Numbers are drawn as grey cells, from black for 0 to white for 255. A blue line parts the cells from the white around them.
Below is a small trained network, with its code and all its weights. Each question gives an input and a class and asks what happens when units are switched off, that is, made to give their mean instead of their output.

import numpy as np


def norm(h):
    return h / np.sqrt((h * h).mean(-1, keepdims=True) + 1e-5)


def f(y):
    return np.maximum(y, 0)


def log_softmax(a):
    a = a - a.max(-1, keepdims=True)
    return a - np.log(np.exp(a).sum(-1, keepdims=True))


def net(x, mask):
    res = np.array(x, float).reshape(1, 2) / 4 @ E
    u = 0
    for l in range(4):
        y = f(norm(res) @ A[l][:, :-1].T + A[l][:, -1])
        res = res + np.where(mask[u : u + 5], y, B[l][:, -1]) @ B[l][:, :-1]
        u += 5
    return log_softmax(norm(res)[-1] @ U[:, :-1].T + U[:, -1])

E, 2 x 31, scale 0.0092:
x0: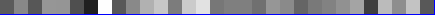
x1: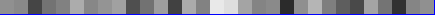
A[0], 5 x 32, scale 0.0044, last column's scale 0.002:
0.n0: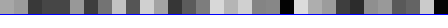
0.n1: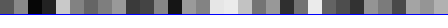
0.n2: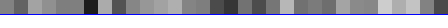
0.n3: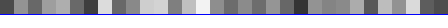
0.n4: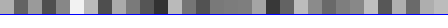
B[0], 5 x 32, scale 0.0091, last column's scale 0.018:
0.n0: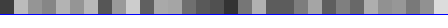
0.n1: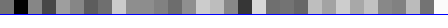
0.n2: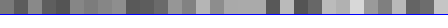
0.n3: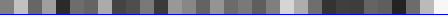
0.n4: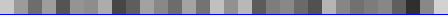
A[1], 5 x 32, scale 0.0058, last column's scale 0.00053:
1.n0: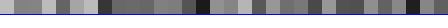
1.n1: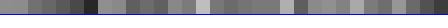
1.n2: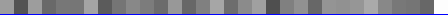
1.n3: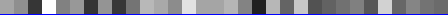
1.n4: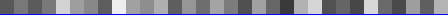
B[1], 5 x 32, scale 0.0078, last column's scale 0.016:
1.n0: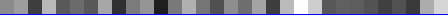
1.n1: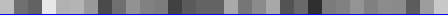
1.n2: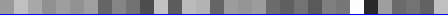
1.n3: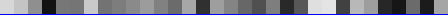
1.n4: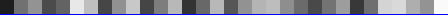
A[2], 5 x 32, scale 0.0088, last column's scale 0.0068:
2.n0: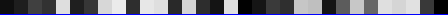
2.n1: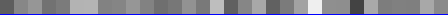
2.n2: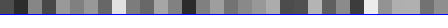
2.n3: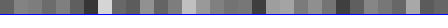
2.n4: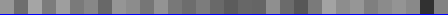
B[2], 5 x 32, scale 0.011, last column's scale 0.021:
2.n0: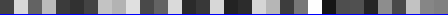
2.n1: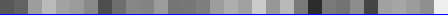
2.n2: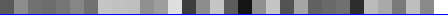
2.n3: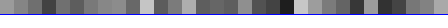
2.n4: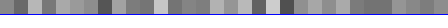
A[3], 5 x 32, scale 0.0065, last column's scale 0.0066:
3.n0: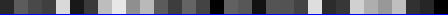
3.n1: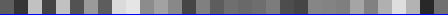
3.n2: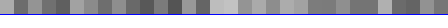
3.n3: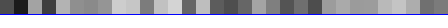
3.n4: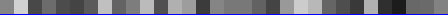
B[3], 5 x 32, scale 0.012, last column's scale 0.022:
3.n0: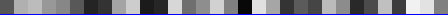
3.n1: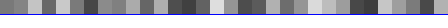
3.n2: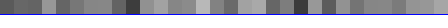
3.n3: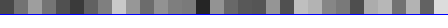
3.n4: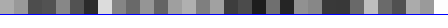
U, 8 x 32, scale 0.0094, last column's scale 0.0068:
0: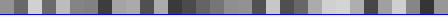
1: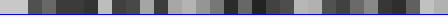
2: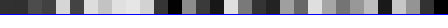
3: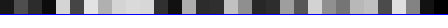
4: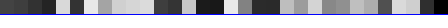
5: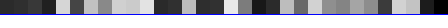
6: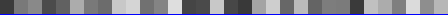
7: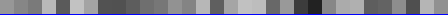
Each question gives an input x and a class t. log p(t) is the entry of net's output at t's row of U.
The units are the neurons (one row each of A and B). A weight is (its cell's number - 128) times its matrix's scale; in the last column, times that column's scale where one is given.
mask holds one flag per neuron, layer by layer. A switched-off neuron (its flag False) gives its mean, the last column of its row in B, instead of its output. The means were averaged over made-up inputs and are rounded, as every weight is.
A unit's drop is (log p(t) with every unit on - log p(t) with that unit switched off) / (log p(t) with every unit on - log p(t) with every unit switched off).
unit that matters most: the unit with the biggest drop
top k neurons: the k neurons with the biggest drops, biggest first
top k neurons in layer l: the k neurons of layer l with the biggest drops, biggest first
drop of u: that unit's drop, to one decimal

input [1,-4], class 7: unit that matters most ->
2.n2
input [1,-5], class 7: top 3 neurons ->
[2.n2, 0.n1, 0.n0]
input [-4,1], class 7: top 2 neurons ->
[0.n4, 0.n3]
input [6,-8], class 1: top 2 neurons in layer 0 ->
[0.n3, 0.n1]
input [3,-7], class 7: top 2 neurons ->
[0.n2, 2.n2]
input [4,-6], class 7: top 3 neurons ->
[0.n2, 1.n1, 1.n0]
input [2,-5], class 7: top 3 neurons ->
[0.n2, 2.n2, 3.n4]
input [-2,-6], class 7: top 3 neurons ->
[0.n1, 0.n3, 3.n4]
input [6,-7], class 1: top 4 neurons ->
[0.n3, 1.n4, 0.n1, 2.n1]
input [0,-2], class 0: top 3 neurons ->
[0.n3, 1.n0, 0.n4]
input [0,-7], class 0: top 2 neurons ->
[0.n3, 1.n0]
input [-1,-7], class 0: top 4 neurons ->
[0.n3, 1.n0, 0.n4, 2.n2]
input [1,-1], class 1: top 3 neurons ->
[0.n3, 0.n1, 1.n4]
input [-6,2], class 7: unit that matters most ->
0.n4
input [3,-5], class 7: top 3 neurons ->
[0.n2, 1.n1, 3.n4]
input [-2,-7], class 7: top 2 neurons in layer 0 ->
[0.n1, 0.n3]
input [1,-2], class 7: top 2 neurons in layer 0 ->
[0.n2, 0.n4]
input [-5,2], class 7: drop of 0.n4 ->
1.0
